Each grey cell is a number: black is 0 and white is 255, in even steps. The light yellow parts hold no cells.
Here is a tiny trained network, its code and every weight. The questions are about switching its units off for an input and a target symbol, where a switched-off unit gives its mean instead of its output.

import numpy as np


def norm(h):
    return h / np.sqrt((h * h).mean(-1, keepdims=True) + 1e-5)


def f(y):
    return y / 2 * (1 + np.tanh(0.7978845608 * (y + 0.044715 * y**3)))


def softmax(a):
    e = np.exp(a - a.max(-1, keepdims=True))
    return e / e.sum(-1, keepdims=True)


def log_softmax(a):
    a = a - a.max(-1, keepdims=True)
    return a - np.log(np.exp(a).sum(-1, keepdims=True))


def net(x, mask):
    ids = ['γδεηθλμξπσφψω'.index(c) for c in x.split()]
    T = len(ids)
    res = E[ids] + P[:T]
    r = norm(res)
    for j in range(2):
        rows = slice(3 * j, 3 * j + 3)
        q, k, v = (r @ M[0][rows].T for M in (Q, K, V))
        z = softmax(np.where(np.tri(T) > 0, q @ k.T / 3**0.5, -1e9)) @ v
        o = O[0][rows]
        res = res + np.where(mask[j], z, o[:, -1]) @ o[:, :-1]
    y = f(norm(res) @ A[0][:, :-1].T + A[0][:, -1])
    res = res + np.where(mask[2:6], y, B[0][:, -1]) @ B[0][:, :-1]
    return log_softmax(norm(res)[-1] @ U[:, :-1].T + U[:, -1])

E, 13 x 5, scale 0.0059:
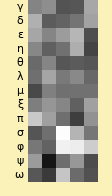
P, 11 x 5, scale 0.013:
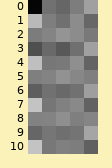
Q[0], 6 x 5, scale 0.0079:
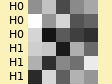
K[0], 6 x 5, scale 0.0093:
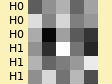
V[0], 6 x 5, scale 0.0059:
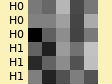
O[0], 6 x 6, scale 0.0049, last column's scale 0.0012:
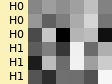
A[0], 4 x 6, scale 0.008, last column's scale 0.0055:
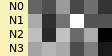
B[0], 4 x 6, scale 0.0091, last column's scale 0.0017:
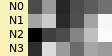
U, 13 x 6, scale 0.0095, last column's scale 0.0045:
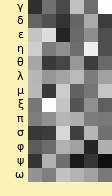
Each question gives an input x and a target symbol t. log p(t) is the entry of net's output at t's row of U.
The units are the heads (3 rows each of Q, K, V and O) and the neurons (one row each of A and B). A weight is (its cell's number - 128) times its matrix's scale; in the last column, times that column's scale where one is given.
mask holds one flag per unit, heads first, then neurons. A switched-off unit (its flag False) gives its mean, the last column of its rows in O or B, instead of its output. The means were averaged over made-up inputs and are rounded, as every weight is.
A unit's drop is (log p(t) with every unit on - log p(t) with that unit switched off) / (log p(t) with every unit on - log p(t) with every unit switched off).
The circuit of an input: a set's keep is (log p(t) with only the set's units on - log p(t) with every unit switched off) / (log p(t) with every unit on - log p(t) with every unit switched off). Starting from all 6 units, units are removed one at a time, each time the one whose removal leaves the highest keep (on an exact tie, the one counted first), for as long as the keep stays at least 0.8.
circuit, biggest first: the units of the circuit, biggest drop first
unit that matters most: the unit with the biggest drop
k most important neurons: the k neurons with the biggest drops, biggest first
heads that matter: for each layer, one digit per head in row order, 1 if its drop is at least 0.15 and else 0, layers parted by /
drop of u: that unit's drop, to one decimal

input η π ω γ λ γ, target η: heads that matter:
11
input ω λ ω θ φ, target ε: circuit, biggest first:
(N1)
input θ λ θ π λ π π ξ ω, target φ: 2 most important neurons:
(N2; N0)
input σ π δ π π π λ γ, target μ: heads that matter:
10
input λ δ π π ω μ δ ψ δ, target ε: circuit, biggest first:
(N1; H1)
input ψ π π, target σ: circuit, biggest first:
(H0; N2)
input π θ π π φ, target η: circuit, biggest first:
(N1; H0; N2)
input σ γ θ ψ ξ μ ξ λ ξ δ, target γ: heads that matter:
11
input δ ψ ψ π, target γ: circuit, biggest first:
(H1; H0)
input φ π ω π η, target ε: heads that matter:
00
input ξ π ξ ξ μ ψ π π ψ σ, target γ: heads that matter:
11
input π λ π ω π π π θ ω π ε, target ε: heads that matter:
01
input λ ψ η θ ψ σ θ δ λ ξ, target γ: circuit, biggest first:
(H0; H1)
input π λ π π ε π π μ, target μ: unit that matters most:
H1
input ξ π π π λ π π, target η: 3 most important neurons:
(N2; N1; N0)
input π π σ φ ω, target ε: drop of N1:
0.9
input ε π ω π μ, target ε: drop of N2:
0.0
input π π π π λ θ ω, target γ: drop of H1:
0.3
